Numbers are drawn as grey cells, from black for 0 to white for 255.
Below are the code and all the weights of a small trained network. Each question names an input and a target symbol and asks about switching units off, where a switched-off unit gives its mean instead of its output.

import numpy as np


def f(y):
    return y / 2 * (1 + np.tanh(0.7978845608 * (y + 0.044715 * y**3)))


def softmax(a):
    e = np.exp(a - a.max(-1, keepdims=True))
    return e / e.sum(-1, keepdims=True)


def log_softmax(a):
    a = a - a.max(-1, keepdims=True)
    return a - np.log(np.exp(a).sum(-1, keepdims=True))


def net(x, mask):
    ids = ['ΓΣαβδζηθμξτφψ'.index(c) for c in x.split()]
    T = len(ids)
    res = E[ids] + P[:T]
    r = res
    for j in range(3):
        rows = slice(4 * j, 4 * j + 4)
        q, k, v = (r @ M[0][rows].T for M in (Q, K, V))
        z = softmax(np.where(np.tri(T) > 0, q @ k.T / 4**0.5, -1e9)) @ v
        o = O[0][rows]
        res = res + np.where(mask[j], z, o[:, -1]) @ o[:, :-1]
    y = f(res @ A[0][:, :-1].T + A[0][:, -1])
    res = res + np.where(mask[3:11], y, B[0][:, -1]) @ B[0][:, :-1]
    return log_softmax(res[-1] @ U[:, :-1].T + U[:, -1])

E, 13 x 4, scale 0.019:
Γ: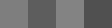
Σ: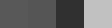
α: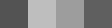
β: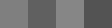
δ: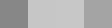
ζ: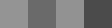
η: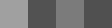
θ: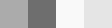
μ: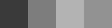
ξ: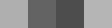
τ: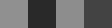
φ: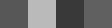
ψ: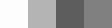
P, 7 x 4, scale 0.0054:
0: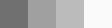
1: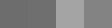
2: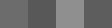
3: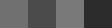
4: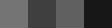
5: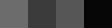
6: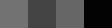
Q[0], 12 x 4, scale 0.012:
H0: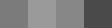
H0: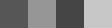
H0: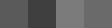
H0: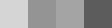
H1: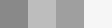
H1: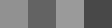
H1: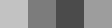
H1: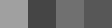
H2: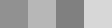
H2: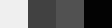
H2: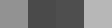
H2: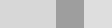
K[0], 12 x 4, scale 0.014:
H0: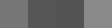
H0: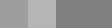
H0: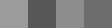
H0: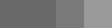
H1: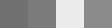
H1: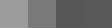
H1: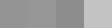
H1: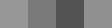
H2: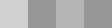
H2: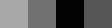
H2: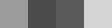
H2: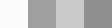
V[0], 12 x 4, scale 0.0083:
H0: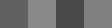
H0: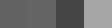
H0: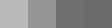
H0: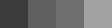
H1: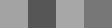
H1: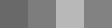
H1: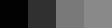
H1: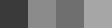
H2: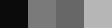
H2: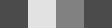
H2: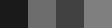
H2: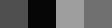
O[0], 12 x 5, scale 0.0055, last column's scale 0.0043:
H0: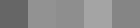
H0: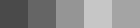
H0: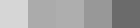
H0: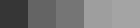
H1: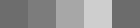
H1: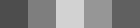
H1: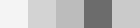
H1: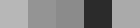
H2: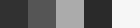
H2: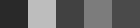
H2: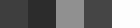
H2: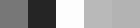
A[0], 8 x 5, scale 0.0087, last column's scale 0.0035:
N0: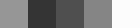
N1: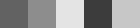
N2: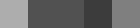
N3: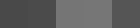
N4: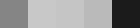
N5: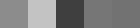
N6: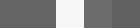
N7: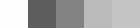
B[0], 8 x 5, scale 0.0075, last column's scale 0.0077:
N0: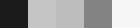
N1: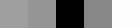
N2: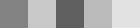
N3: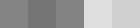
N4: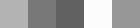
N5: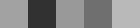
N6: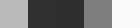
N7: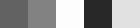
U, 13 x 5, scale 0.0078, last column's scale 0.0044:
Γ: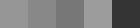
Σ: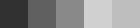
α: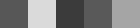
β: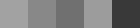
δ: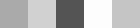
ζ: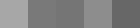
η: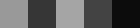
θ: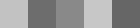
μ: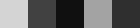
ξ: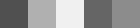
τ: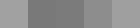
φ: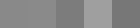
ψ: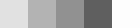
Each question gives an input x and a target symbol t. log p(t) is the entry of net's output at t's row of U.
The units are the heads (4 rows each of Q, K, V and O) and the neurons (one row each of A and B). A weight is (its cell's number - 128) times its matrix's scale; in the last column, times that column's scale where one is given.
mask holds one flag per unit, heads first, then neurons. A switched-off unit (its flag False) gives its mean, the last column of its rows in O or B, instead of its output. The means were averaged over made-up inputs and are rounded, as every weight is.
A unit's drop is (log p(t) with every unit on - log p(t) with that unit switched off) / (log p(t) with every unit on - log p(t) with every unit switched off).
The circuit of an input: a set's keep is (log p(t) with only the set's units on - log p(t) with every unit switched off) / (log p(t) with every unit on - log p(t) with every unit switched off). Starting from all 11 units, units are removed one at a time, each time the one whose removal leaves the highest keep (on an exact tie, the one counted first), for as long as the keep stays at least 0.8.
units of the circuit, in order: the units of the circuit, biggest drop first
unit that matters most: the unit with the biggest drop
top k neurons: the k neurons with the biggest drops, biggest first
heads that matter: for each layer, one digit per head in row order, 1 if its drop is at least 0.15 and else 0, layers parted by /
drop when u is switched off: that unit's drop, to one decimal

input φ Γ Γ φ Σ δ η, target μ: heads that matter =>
001
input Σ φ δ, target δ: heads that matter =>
001
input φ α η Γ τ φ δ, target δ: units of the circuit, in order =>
H2, N4
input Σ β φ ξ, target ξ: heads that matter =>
000
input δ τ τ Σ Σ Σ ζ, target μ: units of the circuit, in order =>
H2, N1, N6
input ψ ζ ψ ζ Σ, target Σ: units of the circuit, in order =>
H1, N0
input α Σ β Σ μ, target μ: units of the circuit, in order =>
N6, N1, N0, N7
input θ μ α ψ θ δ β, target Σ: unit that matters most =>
H1
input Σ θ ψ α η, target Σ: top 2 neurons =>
N0, N3
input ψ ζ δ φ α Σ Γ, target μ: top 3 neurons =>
N1, N6, N7
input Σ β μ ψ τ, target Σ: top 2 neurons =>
N0, N3
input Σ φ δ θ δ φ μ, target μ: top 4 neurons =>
N1, N6, N0, N7
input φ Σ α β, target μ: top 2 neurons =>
N1, N6
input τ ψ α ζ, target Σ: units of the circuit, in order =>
H1
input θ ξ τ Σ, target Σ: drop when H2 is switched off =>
0.2
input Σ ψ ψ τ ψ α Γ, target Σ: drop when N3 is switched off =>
0.1
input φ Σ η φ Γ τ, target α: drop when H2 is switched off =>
0.3
